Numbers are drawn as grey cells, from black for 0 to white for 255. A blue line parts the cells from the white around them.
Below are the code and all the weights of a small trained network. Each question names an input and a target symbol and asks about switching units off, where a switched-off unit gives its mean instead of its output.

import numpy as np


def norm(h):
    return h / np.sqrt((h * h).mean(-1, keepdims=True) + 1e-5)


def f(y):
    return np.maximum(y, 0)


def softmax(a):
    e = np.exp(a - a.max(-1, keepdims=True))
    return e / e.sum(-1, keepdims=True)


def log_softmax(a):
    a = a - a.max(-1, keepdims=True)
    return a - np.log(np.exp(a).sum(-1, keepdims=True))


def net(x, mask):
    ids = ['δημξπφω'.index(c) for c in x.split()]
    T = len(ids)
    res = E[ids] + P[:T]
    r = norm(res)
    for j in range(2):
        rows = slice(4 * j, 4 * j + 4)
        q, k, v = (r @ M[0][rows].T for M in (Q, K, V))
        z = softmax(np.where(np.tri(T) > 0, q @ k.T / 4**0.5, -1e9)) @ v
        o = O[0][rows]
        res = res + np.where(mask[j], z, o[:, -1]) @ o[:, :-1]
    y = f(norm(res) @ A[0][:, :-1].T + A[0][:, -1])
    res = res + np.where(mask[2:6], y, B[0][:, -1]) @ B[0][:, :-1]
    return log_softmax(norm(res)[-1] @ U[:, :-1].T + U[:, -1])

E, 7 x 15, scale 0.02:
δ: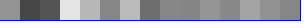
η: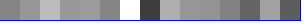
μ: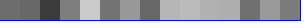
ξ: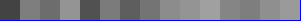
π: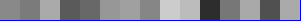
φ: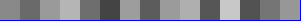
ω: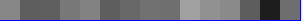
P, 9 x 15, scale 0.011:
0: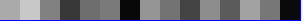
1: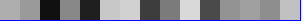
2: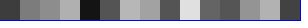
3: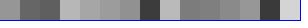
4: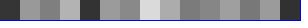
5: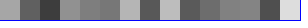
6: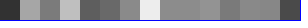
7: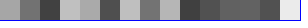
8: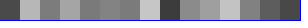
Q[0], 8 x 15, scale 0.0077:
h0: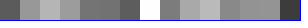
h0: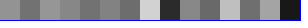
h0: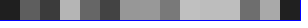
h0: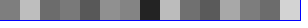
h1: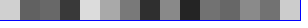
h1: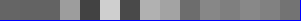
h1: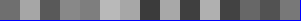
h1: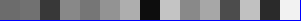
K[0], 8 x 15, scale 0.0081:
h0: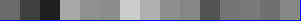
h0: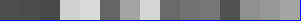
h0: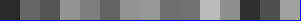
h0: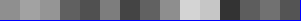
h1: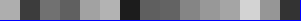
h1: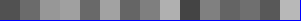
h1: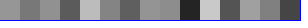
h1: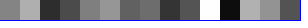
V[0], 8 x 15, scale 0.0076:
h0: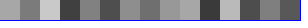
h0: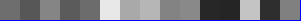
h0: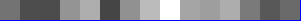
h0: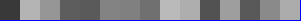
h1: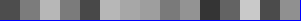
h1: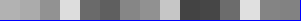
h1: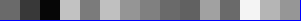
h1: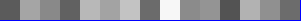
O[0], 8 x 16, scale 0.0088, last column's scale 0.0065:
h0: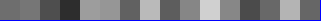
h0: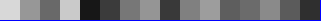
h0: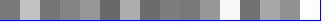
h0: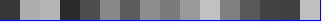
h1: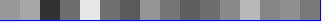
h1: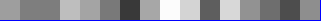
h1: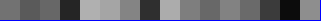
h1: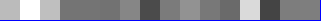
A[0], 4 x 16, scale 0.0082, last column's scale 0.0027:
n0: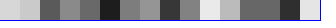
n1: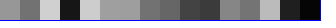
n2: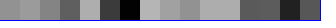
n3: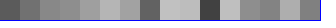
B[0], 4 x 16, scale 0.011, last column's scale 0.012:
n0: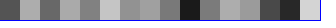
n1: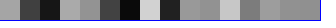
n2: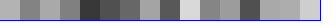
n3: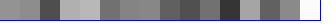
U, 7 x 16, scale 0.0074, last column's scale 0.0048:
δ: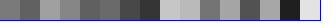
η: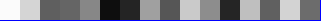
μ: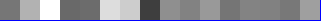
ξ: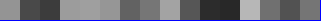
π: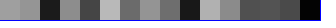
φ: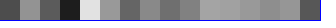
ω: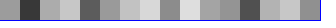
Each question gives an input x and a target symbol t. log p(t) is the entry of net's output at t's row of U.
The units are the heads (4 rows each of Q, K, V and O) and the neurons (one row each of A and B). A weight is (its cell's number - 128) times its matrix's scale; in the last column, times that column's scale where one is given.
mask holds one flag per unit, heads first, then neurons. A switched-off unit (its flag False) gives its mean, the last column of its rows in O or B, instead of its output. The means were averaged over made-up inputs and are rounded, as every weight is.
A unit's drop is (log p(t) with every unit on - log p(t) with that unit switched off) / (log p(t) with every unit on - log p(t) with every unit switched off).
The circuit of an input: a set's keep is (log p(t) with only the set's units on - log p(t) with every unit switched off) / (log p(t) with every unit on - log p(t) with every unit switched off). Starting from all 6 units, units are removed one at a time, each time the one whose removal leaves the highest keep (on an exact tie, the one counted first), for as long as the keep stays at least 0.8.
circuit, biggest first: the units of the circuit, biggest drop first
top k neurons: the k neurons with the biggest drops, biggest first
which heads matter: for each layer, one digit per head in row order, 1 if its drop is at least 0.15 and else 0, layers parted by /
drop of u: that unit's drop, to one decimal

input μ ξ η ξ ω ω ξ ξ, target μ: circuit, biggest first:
h1
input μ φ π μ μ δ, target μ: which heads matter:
01
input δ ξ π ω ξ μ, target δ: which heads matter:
01
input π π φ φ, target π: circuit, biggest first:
n0; h0
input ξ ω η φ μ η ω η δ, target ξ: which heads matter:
10
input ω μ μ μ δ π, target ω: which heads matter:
01
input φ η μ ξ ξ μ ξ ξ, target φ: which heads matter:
10
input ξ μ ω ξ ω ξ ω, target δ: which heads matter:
01
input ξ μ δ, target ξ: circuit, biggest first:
h1; h0; n3
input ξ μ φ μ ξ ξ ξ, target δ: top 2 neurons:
n0; n2
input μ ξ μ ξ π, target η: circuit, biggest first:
h1; n0; n1
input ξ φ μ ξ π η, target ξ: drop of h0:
0.3
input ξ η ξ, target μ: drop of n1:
0.2
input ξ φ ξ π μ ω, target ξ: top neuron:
n2
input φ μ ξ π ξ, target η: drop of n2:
0.3
